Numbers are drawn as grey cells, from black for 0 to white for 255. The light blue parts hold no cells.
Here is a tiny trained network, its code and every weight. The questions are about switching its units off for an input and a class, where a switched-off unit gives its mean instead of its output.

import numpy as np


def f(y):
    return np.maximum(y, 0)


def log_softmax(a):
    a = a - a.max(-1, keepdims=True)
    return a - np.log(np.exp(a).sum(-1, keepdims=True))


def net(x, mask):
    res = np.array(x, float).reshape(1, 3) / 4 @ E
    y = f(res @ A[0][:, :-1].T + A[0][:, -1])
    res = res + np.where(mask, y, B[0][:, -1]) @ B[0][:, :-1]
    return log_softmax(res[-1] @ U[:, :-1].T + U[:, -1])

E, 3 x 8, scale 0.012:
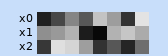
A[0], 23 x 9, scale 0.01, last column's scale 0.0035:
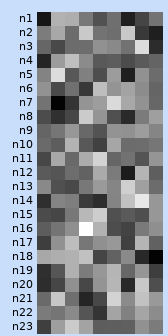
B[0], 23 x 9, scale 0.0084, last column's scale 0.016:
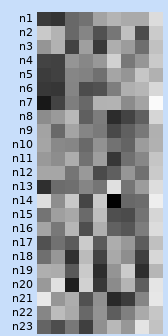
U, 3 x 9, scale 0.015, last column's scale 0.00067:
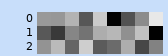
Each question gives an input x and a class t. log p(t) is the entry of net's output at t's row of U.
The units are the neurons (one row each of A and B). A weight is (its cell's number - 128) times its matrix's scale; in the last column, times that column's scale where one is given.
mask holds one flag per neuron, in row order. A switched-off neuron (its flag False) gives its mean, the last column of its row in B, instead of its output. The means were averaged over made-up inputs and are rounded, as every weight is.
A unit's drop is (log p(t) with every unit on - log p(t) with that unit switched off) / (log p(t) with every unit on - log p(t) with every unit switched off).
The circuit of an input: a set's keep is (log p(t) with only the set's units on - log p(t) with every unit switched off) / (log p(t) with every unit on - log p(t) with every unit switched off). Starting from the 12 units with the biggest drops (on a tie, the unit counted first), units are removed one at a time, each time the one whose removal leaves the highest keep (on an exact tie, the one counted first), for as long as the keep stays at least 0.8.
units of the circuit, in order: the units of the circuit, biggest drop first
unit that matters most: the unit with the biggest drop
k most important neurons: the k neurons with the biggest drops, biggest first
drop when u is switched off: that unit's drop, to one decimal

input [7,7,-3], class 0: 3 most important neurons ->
[n14, n21, n18]
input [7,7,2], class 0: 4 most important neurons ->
[n14, n21, n18, n22]
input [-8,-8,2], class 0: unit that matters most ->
n16
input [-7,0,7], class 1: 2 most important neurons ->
[n1, n23]
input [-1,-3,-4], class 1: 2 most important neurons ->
[n14, n21]
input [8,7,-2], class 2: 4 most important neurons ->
[n20, n19, n3, n17]
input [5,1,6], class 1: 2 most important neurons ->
[n1, n23]
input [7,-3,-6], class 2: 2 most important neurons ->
[n20, n12]
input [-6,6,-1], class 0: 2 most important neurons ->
[n20, n21]
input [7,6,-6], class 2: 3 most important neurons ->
[n20, n3, n19]
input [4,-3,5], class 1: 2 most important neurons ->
[n1, n23]
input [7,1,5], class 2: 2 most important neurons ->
[n20, n19]
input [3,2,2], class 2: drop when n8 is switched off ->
0.1
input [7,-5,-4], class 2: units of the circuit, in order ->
[n20]
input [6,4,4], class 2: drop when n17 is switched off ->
0.2
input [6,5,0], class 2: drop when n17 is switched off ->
0.3
